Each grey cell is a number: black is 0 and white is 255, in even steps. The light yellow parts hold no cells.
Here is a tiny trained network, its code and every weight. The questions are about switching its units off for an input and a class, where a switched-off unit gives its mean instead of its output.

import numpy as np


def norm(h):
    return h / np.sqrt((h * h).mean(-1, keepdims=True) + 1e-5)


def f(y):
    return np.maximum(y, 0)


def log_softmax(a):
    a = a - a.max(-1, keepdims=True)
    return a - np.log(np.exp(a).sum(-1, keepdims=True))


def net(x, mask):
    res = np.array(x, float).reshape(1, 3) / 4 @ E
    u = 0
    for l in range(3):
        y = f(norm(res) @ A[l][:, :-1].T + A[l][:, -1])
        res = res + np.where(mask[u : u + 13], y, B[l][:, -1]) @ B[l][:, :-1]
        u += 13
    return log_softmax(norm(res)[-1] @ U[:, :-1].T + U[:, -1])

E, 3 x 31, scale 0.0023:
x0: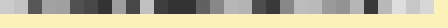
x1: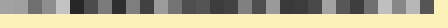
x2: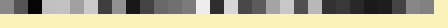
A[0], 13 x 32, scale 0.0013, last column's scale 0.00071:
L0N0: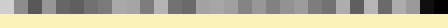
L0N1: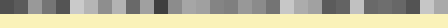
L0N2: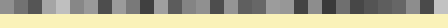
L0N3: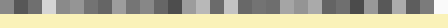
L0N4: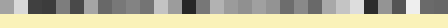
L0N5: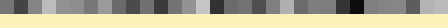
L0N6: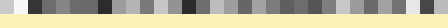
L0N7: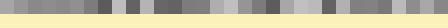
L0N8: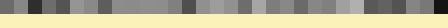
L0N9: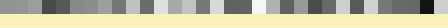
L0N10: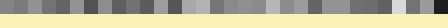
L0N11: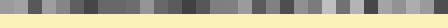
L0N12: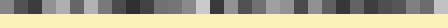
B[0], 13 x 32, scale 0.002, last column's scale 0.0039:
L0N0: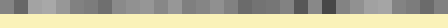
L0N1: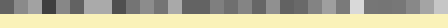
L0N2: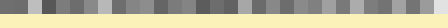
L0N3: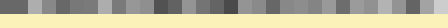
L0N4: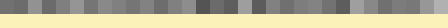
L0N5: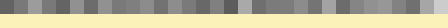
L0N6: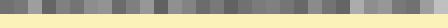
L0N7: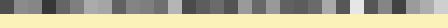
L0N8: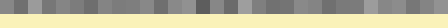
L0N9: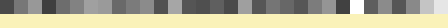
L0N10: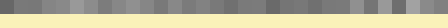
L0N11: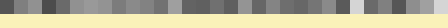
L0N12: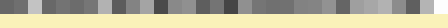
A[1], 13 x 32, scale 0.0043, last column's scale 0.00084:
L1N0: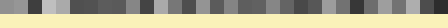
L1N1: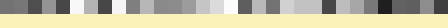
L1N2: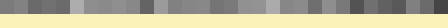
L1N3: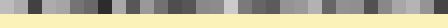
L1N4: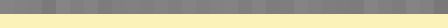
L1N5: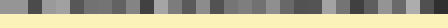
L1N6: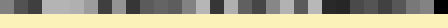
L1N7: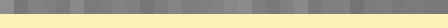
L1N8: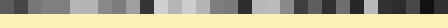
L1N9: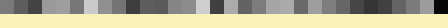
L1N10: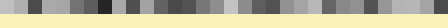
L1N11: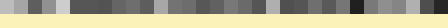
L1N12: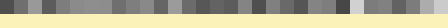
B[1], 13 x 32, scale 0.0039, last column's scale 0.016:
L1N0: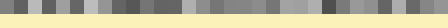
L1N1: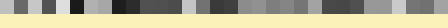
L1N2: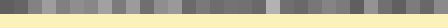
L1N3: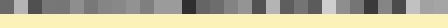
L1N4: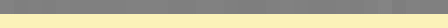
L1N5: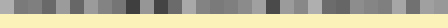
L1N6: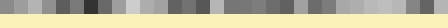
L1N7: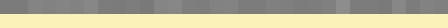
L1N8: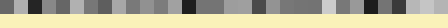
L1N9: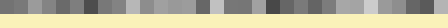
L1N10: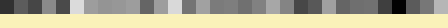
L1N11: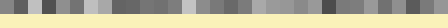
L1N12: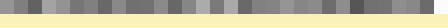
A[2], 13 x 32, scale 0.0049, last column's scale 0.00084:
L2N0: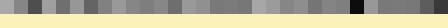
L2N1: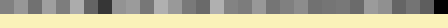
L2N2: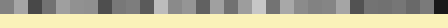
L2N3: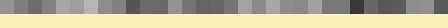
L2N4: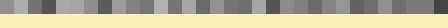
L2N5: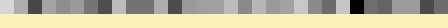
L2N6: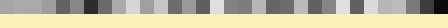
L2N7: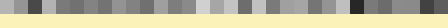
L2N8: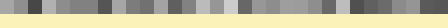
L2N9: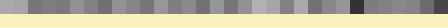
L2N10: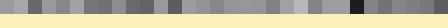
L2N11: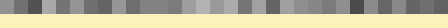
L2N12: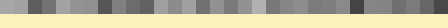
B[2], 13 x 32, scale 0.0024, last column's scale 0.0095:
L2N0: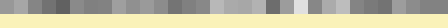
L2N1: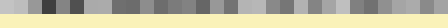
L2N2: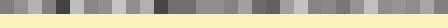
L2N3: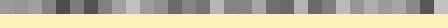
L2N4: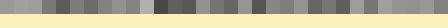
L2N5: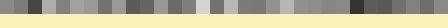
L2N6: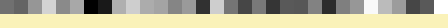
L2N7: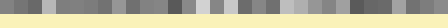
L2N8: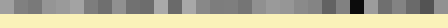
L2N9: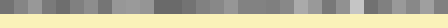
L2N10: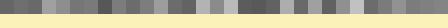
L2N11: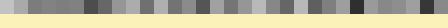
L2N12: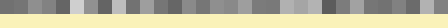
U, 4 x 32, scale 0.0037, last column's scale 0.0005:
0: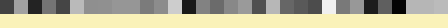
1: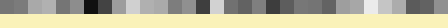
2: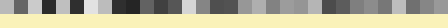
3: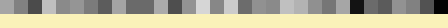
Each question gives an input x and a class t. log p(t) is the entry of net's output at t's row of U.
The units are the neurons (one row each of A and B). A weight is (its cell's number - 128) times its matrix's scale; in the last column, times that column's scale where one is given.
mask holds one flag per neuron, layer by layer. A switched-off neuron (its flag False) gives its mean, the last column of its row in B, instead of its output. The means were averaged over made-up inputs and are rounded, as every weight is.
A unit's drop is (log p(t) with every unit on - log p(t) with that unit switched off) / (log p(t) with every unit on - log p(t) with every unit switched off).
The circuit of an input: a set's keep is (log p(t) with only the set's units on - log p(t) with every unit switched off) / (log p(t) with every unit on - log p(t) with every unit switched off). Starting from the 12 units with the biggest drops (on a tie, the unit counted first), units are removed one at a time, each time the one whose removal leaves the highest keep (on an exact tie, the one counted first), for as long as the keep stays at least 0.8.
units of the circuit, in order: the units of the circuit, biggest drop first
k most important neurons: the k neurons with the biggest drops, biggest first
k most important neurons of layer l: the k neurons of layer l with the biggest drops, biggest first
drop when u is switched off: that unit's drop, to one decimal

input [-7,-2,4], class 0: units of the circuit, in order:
[L1N8]
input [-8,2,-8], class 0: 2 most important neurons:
[L1N6, L1N9]
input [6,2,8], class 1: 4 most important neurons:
[L1N6, L1N9, L1N8, L2N6]
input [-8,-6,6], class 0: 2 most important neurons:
[L1N8, L2N6]
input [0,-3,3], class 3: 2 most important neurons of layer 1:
[L1N6, L1N12]
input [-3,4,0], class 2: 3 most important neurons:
[L2N6, L1N10, L1N5]
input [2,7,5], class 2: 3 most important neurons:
[L1N0, L1N11, L1N5]
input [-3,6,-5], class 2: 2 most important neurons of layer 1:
[L1N6, L1N9]
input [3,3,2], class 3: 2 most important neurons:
[L1N12, L1N8]
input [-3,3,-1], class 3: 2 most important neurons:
[L1N12, L0N9]
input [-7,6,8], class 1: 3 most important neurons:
[L1N6, L1N9, L1N10]
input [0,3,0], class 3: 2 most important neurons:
[L1N12, L1N1]
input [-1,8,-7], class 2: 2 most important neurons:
[L1N6, L1N9]
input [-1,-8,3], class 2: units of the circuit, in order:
[L1N1]
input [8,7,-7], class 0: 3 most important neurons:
[L1N6, L1N9, L2N6]
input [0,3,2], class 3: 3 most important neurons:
[L1N12, L1N1, L0N12]
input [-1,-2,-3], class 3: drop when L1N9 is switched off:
0.6
